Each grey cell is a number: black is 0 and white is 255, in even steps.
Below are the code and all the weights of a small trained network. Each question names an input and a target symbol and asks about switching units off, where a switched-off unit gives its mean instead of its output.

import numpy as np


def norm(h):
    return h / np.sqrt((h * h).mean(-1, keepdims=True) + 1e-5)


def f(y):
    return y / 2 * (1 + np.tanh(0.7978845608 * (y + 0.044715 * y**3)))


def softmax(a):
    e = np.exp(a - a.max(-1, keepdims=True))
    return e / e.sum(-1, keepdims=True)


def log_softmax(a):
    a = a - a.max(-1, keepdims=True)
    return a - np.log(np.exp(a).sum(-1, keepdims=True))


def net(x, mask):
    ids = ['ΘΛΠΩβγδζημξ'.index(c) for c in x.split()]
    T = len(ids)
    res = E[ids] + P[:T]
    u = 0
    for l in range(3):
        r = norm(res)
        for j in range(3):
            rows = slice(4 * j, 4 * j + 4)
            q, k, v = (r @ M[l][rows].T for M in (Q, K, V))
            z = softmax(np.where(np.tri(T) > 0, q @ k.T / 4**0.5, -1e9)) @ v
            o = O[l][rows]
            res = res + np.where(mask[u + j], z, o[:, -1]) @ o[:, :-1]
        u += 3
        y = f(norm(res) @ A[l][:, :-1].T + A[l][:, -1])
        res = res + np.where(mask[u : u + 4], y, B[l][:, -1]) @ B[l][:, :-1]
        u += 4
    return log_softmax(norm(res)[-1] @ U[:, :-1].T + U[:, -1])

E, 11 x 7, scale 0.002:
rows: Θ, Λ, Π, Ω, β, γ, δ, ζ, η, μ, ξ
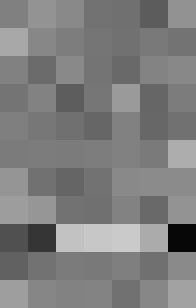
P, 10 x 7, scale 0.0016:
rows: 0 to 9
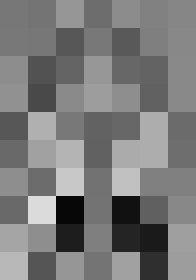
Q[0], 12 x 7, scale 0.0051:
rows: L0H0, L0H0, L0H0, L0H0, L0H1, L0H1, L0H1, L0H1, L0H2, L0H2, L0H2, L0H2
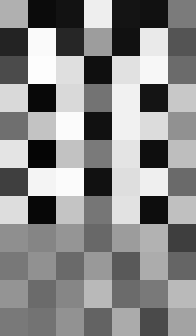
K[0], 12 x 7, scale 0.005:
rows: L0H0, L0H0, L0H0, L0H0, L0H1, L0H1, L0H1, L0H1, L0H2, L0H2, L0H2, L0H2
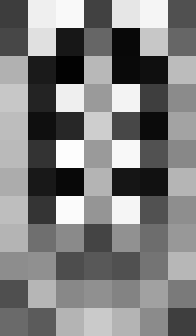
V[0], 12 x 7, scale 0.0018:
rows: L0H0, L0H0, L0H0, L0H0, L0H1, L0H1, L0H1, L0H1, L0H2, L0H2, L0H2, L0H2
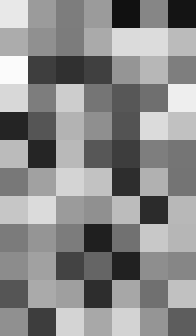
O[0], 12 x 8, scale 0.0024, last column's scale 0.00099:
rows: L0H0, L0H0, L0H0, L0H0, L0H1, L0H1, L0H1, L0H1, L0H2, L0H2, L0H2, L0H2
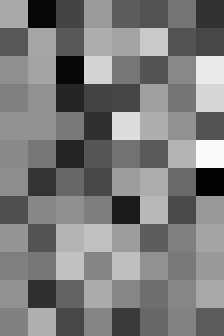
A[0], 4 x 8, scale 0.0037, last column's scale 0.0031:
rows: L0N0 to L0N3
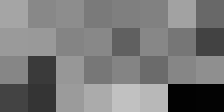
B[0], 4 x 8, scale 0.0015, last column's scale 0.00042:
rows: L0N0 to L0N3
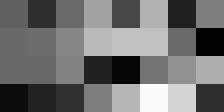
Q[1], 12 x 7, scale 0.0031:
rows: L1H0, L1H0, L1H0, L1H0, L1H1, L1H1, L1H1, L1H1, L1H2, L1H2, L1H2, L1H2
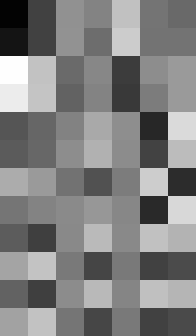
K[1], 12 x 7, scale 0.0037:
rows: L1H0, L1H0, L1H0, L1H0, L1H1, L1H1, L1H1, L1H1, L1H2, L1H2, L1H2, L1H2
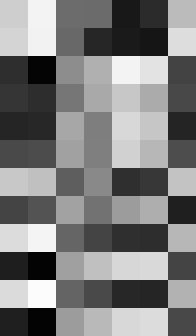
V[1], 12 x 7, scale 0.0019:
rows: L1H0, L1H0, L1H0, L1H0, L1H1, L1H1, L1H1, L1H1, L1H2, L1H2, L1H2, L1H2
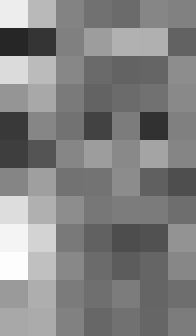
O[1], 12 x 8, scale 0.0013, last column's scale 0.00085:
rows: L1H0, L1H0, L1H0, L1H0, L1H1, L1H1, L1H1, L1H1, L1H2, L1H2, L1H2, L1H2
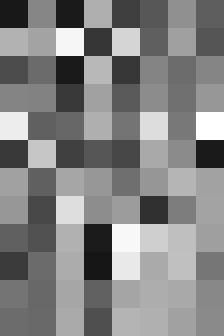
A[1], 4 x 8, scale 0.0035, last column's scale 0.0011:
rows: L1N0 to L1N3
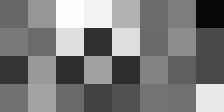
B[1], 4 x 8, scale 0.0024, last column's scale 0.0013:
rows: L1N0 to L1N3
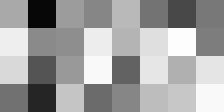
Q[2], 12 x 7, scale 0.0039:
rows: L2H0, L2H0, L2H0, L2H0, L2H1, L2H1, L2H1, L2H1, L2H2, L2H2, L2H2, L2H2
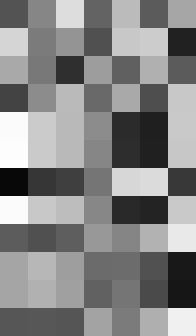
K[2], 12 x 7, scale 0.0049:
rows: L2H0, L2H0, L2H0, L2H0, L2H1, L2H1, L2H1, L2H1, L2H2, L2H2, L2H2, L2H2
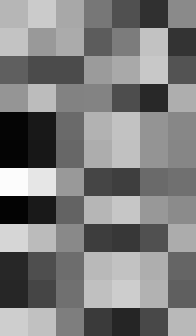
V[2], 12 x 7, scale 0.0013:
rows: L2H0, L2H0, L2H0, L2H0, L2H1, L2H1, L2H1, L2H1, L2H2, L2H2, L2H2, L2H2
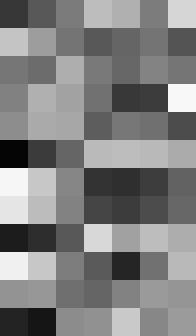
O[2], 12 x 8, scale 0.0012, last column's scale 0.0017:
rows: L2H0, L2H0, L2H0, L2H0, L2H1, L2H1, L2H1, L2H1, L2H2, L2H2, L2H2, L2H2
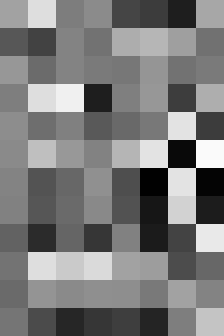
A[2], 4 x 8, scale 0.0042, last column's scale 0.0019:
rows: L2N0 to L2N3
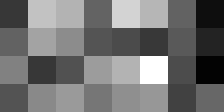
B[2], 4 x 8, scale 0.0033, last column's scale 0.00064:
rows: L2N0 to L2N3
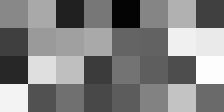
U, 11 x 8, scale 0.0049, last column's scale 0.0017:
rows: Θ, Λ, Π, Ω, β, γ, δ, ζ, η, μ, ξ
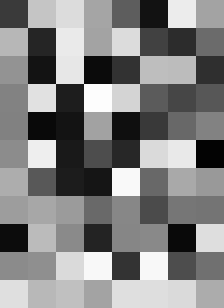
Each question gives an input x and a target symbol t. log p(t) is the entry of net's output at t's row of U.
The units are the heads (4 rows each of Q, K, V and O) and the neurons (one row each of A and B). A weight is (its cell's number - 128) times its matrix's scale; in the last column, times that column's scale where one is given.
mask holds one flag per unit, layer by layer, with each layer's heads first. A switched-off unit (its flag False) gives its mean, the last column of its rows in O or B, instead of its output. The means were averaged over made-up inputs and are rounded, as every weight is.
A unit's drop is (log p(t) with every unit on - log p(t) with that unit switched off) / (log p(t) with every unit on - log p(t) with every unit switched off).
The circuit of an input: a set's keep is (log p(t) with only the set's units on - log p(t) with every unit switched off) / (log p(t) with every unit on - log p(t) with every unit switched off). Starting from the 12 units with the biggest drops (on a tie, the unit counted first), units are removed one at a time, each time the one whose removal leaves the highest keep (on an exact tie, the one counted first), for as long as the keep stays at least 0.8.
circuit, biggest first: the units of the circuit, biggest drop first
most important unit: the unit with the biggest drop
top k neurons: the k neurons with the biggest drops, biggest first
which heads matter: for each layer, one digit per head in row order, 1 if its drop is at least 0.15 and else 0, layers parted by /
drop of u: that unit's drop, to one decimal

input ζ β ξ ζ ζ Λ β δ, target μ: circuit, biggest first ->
L0H1, L1N2
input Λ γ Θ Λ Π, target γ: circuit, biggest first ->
L2N0, L0H1
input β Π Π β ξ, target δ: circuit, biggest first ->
L0H1, L0H0
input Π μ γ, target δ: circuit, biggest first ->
L0H1
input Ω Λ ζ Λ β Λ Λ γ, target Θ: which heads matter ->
110 / 101 / 000
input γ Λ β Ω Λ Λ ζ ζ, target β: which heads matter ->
100 / 100 / 000
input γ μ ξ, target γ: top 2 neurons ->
L2N0, L1N2
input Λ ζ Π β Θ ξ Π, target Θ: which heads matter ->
010 / 101 / 000
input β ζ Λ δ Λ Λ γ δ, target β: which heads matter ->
100 / 100 / 010
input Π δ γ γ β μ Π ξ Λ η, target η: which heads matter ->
100 / 101 / 000
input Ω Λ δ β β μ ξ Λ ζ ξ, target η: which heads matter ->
110 / 101 / 001
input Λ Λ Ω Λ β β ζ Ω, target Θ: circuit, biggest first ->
L0H0, L2N1
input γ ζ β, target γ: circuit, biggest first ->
L0H0, L2N0
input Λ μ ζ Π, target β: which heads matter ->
100 / 000 / 000
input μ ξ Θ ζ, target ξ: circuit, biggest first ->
L0H0, L1N1
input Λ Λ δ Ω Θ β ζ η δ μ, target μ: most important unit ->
L1H2
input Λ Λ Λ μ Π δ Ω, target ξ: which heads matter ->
100 / 001 / 000
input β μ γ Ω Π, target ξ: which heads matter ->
110 / 000 / 000
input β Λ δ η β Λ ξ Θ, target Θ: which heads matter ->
100 / 111 / 001
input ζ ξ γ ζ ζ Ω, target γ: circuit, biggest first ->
L2N0
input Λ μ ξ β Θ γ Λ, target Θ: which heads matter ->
010 / 101 / 000
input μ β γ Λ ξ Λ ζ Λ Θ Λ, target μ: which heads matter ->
110 / 100 / 000
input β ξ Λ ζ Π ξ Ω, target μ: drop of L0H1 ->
1.5
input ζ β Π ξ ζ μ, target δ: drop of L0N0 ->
0.0
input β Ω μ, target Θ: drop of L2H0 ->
0.1
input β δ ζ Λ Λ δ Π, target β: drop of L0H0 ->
0.4
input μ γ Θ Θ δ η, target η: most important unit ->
L2N2
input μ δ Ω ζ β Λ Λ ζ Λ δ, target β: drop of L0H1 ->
0.3
